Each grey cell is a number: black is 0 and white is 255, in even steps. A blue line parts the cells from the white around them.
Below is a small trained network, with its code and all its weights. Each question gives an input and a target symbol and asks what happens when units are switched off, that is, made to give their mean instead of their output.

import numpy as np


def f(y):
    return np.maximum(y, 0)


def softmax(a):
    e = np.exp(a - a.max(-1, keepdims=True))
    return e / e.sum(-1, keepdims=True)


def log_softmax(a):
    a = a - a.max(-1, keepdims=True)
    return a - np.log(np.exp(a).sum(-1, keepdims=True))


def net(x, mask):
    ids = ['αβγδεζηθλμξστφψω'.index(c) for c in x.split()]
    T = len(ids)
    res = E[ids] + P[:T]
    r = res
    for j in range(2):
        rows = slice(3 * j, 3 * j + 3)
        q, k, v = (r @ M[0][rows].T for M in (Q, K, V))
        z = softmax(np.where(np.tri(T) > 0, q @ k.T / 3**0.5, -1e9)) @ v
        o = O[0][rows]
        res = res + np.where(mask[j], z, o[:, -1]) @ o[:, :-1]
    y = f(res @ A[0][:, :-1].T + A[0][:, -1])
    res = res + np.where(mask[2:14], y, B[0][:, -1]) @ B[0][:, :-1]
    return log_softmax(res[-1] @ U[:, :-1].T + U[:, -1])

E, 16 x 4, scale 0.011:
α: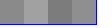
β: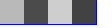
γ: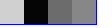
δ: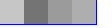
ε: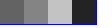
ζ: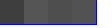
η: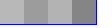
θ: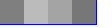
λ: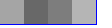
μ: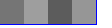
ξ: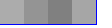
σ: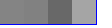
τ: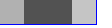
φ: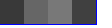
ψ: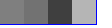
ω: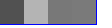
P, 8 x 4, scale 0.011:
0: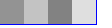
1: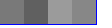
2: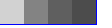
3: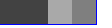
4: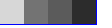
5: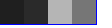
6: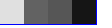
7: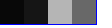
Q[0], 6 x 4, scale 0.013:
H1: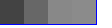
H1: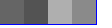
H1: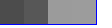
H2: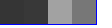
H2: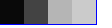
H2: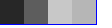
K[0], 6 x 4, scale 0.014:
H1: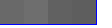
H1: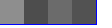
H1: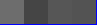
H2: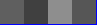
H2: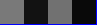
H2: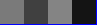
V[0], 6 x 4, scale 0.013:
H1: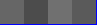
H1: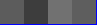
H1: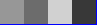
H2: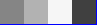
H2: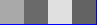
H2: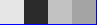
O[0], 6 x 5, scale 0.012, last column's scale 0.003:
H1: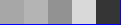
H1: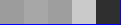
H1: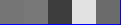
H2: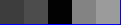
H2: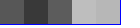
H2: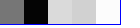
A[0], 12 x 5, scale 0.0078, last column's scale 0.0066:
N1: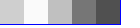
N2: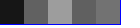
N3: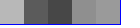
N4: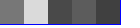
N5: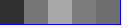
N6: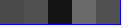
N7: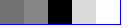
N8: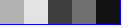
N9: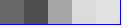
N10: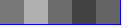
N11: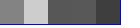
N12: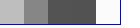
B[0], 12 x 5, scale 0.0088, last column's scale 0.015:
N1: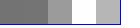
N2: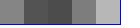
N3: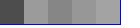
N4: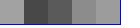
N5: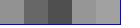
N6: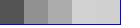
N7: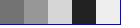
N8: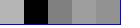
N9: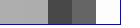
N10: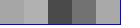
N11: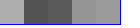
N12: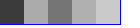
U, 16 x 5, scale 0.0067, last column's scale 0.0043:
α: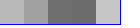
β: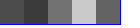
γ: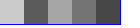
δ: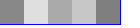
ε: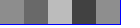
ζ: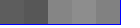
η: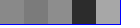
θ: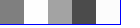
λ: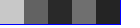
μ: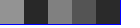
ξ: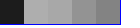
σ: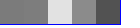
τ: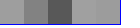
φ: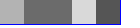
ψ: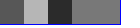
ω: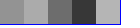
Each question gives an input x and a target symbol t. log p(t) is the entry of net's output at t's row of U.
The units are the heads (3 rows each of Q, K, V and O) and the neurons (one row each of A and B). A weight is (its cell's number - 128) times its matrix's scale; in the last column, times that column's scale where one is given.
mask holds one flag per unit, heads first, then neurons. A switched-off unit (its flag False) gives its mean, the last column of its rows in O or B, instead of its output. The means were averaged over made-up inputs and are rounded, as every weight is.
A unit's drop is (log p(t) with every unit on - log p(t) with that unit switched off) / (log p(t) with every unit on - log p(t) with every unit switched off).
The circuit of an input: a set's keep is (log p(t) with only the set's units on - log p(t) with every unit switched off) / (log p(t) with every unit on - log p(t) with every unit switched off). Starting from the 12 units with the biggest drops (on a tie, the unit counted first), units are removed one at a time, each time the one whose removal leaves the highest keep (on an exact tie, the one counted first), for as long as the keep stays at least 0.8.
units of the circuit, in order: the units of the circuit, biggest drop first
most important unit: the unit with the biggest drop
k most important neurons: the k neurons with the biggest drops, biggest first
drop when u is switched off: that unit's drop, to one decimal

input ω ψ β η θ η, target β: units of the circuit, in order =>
[H2]
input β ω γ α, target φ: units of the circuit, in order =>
[H2; H1; N9]
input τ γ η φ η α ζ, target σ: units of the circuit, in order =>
[H2; N9]
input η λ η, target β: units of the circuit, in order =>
[H2; H1; N7; N9]
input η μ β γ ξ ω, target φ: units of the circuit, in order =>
[H2; N9; H1]
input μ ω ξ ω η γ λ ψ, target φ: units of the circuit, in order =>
[H2; H1; N9]
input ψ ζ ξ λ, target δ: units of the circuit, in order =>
[H1; H2]
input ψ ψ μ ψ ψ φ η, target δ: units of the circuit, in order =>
[H2; N1]
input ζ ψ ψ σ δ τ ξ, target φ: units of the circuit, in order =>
[H2; N1; N8; N7]
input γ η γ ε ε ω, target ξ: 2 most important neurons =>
[N7; N6]
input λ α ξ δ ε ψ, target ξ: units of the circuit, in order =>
[N7; H2; N6; H1]
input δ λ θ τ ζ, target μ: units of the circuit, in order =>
[H2; H1; N2]
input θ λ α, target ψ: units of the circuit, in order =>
[H2; H1; N12; N7]
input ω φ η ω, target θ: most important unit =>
H1
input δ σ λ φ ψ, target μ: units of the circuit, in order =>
[H2; H1]
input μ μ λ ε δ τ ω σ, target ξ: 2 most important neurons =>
[N7; N6]
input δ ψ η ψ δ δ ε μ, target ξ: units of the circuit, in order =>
[N7; H2; H1; N6]
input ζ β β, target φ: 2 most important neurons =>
[N1; N8]
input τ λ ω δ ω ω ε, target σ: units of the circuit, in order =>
[H2; N1]
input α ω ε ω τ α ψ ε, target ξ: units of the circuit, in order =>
[H2; N7; N6]
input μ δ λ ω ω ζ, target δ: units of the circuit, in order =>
[H1]
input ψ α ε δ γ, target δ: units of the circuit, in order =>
[H2; N1]
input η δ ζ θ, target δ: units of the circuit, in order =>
[H2; H1; N1]
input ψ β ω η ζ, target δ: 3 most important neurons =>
[N1; N12; N7]
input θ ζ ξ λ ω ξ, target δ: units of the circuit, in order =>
[H1; H2]
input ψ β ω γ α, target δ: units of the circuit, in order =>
[H2; N1]
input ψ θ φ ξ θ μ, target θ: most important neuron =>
[N7]
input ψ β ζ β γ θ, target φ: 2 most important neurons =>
[N9; N5]
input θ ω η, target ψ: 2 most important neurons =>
[N12; N7]
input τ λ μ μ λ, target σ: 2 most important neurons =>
[N1; N9]
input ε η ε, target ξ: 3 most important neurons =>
[N6; N7; N9]
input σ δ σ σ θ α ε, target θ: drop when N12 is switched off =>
0.2
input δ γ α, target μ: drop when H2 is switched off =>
0.6
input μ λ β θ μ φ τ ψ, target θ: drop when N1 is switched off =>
0.1
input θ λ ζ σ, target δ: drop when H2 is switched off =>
0.6
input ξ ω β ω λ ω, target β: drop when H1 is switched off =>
-0.1
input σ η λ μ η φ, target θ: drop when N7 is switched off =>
0.4
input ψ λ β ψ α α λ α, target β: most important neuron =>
[N6]
